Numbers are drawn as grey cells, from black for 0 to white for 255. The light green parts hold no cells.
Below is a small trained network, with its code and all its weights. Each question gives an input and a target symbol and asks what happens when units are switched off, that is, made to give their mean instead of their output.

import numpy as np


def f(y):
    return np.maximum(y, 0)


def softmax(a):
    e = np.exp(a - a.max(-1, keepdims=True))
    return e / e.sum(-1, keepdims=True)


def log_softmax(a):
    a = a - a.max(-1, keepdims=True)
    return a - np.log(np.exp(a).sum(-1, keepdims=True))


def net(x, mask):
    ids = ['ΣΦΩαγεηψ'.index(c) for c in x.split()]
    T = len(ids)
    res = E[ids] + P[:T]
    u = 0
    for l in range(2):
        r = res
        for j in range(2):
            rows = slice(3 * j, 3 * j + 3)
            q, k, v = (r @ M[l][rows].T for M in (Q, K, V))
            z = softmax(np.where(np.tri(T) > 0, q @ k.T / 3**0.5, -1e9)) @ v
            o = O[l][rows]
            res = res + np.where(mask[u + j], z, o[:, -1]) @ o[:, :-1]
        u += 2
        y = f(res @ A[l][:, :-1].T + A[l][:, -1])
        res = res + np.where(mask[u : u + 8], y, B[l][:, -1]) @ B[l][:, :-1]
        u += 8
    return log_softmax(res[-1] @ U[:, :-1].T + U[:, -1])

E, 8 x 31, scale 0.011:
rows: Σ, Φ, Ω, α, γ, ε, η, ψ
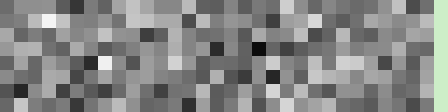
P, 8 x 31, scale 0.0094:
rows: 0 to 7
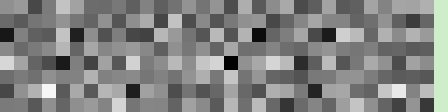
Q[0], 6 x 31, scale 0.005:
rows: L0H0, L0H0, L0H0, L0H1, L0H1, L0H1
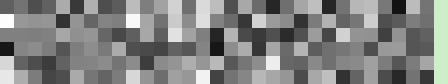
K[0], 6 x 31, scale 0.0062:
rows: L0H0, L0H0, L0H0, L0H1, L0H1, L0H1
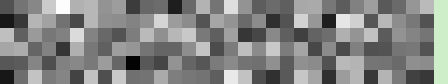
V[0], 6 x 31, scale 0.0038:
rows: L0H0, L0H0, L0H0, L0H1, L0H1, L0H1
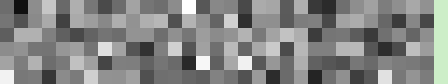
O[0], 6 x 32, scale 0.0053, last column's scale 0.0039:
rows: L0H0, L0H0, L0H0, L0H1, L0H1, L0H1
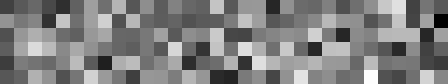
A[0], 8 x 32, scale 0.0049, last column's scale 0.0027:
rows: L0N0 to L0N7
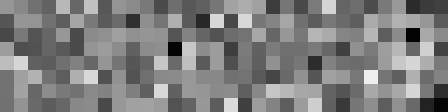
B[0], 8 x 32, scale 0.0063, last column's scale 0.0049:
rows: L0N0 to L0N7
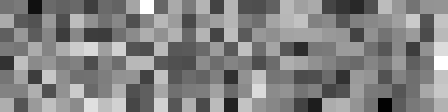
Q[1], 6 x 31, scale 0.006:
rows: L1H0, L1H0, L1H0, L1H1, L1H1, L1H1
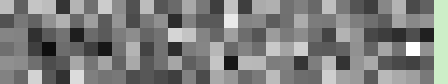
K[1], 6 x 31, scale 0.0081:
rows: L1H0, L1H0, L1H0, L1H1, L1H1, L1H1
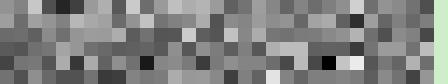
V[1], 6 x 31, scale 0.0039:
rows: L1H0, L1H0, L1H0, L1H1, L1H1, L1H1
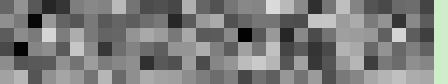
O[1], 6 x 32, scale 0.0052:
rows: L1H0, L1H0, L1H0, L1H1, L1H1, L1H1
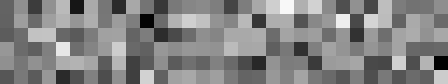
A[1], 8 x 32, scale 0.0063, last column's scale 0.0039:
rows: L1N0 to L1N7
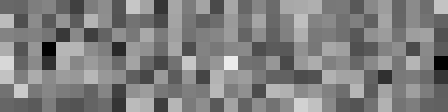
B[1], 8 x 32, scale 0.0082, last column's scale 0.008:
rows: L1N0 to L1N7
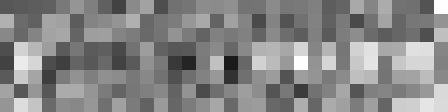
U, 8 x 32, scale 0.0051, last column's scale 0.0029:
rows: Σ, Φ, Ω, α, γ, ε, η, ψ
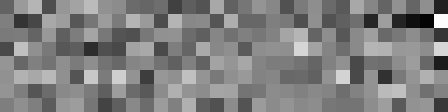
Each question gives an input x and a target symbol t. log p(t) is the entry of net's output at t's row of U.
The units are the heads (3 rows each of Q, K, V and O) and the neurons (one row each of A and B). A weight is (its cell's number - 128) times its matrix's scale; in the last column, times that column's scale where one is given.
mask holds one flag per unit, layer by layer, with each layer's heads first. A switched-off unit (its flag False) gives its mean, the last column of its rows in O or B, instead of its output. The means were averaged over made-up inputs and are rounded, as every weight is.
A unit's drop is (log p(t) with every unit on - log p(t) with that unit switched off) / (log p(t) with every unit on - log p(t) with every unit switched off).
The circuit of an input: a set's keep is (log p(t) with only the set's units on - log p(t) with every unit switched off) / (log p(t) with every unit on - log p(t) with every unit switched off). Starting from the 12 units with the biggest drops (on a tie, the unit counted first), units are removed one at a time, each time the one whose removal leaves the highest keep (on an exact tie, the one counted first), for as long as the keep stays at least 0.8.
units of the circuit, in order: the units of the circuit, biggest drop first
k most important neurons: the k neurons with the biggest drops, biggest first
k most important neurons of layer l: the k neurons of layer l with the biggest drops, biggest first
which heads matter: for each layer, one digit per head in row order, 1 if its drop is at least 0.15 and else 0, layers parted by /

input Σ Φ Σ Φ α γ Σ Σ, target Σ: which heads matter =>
01 / 01
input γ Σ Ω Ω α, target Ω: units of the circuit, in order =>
(L0H1 L0N1 L0N5)
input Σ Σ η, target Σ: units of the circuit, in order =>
(L0H1 L0N3)
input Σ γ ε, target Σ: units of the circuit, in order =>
(L0H1 L0N3)
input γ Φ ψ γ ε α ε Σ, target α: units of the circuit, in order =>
(L1N7 L1N0 L1H1 L0N3)
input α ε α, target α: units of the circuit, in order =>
(L1H1 L0N4)
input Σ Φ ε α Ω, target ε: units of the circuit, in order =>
(L1H0 L1N0)
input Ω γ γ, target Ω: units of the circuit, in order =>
(L0H1 L0N1 L0H0)
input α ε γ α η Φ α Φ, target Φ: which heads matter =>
11 / 10
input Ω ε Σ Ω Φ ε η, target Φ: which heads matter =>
00 / 11
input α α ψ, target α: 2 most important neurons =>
(L1N0 L1N7)
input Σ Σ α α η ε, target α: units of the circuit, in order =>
(L0N2 L1H1 L1N7)
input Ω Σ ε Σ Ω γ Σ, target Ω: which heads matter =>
01 / 00
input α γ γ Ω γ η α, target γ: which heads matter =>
01 / 00
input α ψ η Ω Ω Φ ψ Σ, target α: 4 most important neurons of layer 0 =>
(L0N2 L0N0 L0N3 L0N5)
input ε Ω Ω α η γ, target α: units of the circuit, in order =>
(L0N2 L0N3 L0N7 L1N7)
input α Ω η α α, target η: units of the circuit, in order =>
(L1H1 L0H0 L0N1)
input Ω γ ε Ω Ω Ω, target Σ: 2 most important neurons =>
(L1N5 L0N5)
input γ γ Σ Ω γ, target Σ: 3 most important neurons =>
(L0N3 L1N6 L0N6)
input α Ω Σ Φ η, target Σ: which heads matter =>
11 / 00
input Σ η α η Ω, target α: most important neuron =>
(L0N4)
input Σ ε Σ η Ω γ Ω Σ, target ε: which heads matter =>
01 / 01
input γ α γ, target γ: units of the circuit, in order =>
(L1N6 L0H1 L0N4)
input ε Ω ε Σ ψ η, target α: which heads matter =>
00 / 10
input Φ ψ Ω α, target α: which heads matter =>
10 / 00
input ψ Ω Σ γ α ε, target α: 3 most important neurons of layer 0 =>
(L0N2 L0N0 L0N7)
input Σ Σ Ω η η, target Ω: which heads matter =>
01 / 00
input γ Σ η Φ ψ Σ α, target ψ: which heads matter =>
10 / 10
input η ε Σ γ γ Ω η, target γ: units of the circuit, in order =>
(L0H1 L1N6)
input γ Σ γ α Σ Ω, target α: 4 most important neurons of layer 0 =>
(L0N5 L0N3 L0N7 L0N6)
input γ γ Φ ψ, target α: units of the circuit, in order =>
(L1N7 L0N0 L1N0)
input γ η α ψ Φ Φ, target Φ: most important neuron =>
(L0N7)
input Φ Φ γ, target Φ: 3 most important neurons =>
(L1N7 L1N2 L0N3)
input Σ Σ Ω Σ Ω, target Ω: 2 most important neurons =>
(L0N1 L0N5)
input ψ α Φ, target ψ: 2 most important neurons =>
(L0N6 L1N6)
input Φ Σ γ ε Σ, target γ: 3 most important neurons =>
(L1N6 L1N7 L0N4)
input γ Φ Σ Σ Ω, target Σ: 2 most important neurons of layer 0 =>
(L0N3 L0N6)
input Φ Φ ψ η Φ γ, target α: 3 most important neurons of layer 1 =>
(L1N7 L1N0 L1N2)
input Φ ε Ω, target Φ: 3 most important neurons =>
(L1N2 L1N7 L0N6)
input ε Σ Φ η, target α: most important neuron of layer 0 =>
(L0N6)
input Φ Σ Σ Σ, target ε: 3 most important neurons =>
(L0N7 L0N3 L1N0)
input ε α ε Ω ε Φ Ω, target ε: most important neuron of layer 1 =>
(L1N0)
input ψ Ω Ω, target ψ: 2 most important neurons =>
(L0N6 L1N6)
